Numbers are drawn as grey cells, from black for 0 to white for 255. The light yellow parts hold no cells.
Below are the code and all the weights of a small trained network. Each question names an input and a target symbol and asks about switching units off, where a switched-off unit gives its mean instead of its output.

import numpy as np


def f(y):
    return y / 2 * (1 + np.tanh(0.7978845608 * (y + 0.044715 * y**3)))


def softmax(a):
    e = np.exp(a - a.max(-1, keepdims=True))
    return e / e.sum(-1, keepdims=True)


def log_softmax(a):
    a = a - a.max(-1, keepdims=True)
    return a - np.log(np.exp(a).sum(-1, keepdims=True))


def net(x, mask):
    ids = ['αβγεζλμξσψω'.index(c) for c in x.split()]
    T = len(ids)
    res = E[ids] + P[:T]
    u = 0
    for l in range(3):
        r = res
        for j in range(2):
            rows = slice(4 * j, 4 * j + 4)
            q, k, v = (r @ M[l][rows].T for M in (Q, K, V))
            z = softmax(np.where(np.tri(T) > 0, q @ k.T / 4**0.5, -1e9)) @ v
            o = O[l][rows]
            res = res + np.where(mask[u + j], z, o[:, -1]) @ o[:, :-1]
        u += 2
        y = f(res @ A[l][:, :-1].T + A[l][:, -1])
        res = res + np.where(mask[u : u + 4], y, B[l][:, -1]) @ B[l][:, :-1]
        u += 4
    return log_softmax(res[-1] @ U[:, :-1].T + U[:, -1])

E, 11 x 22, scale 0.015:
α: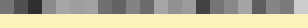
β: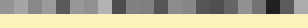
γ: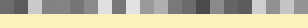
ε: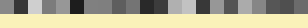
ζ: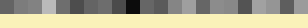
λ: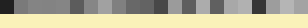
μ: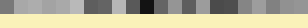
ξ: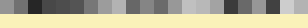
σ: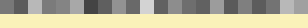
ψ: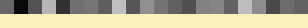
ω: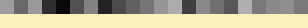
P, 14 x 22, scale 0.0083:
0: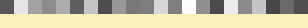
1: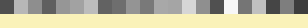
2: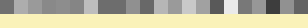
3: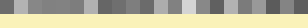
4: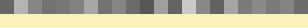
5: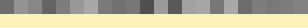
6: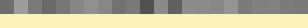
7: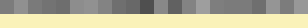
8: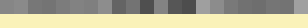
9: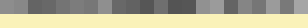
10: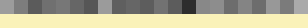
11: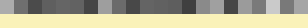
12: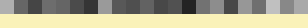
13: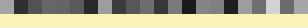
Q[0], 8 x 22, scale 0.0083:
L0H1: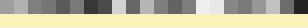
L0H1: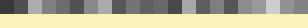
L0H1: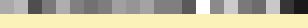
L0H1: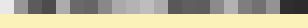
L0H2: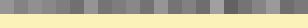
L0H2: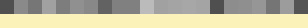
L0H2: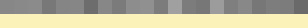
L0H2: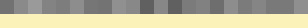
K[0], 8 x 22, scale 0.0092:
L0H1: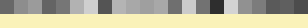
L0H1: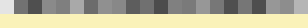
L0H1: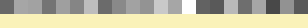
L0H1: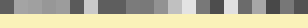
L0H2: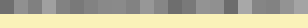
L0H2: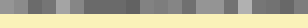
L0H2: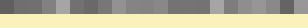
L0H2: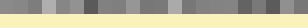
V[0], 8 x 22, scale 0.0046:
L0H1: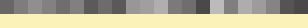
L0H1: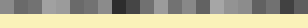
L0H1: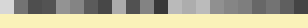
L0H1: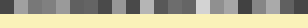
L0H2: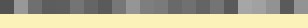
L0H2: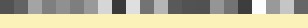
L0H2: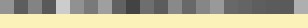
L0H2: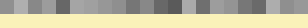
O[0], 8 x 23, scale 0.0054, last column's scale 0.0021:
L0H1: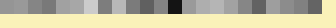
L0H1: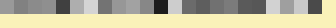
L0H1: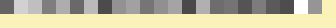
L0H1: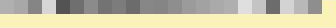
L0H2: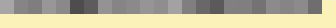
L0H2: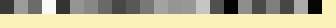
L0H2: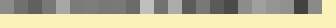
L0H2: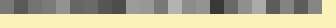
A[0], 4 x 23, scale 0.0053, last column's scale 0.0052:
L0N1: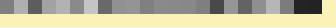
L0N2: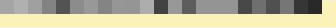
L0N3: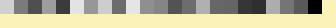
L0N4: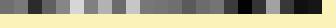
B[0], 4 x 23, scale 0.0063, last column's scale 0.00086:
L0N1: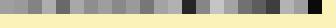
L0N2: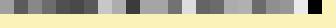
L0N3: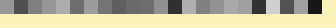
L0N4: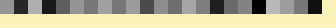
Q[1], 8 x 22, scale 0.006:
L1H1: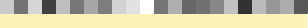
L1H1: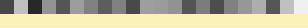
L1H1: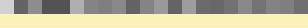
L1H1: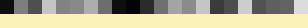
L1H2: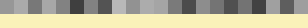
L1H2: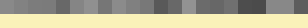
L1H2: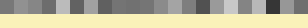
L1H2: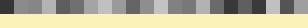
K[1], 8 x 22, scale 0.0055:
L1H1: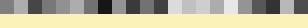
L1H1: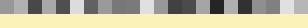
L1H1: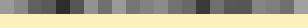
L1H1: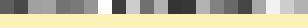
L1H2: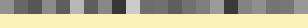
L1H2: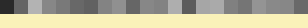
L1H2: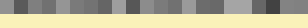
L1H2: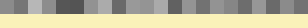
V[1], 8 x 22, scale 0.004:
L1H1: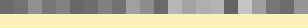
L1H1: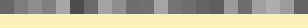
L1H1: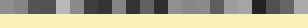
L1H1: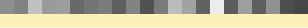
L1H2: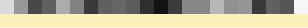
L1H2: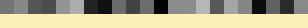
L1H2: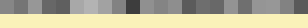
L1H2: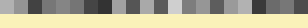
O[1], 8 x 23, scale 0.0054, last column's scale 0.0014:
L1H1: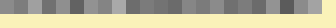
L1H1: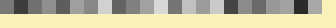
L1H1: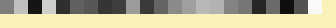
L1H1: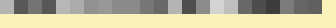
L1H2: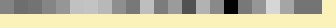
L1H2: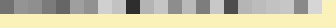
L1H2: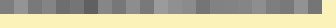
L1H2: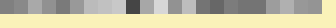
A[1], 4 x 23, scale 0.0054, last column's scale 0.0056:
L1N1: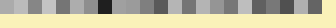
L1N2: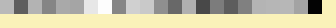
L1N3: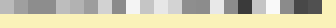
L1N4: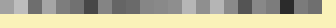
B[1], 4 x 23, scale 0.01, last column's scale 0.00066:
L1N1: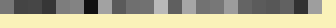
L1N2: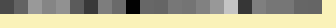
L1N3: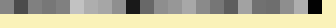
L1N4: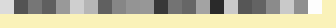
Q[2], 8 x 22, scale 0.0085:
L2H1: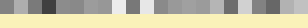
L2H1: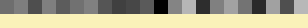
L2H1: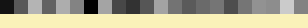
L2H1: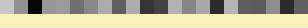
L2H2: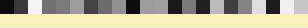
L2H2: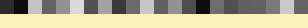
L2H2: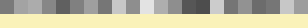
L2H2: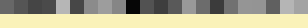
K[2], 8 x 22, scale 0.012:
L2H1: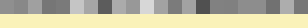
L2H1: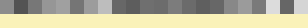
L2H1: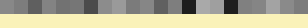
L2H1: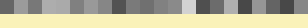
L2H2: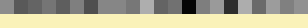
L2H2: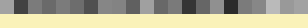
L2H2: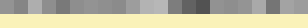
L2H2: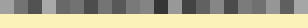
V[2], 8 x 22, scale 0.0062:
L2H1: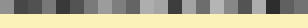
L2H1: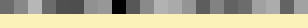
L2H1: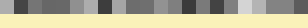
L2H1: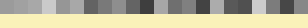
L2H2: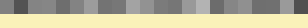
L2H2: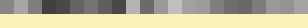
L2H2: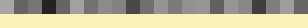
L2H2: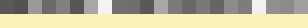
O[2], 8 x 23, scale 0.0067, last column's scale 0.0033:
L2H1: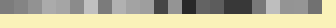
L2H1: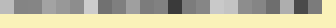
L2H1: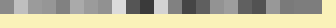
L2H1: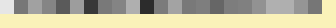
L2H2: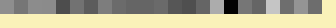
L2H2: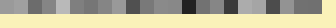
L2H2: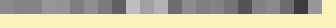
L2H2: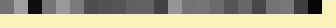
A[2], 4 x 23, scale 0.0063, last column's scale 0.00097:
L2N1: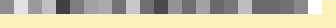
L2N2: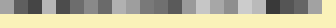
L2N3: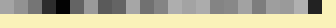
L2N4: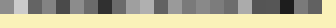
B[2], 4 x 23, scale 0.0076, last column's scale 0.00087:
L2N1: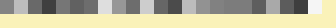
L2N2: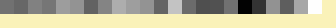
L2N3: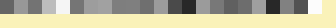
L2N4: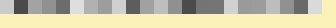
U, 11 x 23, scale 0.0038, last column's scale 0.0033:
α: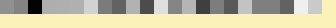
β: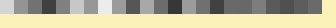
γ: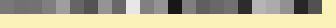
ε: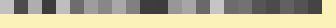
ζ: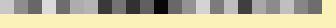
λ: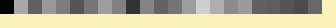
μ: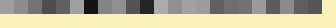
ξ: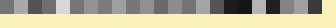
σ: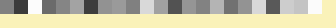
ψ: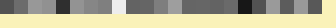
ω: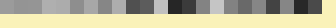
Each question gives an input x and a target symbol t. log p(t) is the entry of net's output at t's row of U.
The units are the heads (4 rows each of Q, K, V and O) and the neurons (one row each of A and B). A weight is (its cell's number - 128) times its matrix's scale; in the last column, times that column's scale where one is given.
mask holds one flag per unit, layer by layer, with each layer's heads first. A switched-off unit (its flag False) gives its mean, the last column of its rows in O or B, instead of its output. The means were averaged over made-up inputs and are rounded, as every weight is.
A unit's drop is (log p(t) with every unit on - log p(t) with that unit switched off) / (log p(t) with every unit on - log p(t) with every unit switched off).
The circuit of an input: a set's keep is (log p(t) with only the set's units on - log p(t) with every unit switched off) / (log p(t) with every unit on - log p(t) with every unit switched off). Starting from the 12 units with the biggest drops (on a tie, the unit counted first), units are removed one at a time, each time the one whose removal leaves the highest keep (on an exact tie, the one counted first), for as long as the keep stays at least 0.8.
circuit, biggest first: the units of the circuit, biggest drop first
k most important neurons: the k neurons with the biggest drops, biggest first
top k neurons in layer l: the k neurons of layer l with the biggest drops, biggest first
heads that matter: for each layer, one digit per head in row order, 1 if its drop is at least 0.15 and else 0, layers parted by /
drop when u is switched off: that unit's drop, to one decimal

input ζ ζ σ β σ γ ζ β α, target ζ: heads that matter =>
10 / 10 / 11
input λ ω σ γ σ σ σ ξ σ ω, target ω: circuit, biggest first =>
L2H1, L1H1
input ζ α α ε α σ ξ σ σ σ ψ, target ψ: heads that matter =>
00 / 00 / 00
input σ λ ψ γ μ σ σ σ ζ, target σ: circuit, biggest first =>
L1H1
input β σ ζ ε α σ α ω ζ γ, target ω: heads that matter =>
00 / 00 / 11
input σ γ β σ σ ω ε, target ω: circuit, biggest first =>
L0H2, L1H1, L2H1
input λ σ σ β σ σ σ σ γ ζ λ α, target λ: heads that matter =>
00 / 10 / 11
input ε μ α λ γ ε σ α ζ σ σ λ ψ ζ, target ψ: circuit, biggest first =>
L1H1, L2H1
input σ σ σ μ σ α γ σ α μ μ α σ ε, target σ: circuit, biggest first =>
L0H2, L1H1
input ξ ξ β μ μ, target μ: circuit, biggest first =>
L2H1, L1N1
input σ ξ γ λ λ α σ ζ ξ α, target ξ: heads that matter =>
11 / 11 / 11
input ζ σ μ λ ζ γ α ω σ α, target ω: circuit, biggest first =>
L1H1, L2H1
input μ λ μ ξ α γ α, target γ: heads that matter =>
10 / 10 / 11
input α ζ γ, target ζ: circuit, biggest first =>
L1N2, L2H1, L2H2
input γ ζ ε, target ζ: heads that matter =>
11 / 10 / 11
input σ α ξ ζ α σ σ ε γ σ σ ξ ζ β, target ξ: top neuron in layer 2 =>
L2N4
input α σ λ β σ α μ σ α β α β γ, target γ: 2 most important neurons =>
L0N4, L1N2
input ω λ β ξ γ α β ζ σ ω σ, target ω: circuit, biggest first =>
L1H1, L2H1
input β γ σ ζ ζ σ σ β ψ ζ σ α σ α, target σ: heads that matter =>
00 / 10 / 00
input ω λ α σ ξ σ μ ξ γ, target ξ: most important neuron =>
L1N3
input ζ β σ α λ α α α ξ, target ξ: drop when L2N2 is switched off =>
0.1
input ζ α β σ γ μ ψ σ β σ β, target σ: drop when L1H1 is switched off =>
1.7
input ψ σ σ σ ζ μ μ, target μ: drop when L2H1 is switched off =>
0.6
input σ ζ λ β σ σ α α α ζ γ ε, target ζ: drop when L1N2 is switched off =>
0.4
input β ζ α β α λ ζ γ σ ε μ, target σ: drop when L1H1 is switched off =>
1.7
